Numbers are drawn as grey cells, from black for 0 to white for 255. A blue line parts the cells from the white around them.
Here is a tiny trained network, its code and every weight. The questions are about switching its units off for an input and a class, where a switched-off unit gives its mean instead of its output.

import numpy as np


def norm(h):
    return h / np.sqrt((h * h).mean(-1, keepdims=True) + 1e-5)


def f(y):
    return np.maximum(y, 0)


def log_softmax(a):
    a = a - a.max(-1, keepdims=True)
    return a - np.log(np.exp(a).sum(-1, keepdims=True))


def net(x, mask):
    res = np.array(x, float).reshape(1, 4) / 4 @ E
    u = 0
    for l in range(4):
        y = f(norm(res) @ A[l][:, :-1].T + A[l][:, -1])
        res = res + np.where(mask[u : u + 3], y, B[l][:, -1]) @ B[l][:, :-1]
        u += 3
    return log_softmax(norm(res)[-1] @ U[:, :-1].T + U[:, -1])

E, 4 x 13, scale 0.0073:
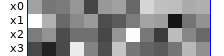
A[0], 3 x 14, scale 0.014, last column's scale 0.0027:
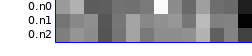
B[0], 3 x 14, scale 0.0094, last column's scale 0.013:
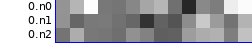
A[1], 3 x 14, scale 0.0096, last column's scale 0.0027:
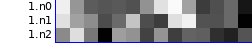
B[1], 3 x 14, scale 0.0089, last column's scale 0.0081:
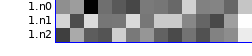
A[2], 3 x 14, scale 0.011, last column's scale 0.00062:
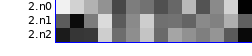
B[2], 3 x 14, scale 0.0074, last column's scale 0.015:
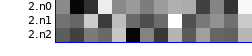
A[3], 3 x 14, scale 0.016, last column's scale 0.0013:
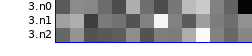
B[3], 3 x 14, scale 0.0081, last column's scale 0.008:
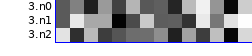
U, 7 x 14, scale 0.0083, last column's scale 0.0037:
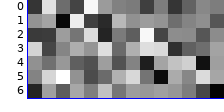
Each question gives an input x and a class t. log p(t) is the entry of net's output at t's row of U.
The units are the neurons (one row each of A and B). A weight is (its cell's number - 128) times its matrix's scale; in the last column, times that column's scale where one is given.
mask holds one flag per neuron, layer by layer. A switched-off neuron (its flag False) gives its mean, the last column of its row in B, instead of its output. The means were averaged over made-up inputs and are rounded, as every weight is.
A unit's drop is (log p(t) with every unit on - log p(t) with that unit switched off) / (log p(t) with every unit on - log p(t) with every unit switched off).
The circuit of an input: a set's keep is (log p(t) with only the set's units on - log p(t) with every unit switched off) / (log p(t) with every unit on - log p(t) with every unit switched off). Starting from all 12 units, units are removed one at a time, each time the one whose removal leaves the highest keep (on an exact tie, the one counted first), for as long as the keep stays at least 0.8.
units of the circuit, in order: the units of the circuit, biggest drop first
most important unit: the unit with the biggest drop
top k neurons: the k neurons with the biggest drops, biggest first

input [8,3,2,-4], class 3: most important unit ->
2.n0
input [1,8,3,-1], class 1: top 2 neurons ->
2.n0; 1.n0
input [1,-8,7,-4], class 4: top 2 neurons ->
0.n1; 0.n2
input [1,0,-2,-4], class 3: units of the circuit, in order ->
1.n1; 0.n0
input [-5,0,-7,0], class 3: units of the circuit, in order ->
1.n1; 0.n0
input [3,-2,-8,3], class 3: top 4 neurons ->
1.n1; 0.n0; 3.n1; 1.n2
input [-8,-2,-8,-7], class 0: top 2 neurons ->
1.n2; 2.n0
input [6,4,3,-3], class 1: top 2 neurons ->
2.n0; 1.n1
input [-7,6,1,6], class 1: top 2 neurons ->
0.n0; 1.n1
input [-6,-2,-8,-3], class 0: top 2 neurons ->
1.n2; 2.n0
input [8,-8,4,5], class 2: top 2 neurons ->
2.n2; 2.n1
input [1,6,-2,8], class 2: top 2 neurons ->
0.n0; 1.n1
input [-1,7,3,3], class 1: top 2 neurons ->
2.n0; 1.n0
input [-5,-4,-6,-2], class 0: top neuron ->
1.n2
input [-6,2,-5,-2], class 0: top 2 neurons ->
1.n2; 2.n0
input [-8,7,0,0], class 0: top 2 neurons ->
1.n2; 0.n0
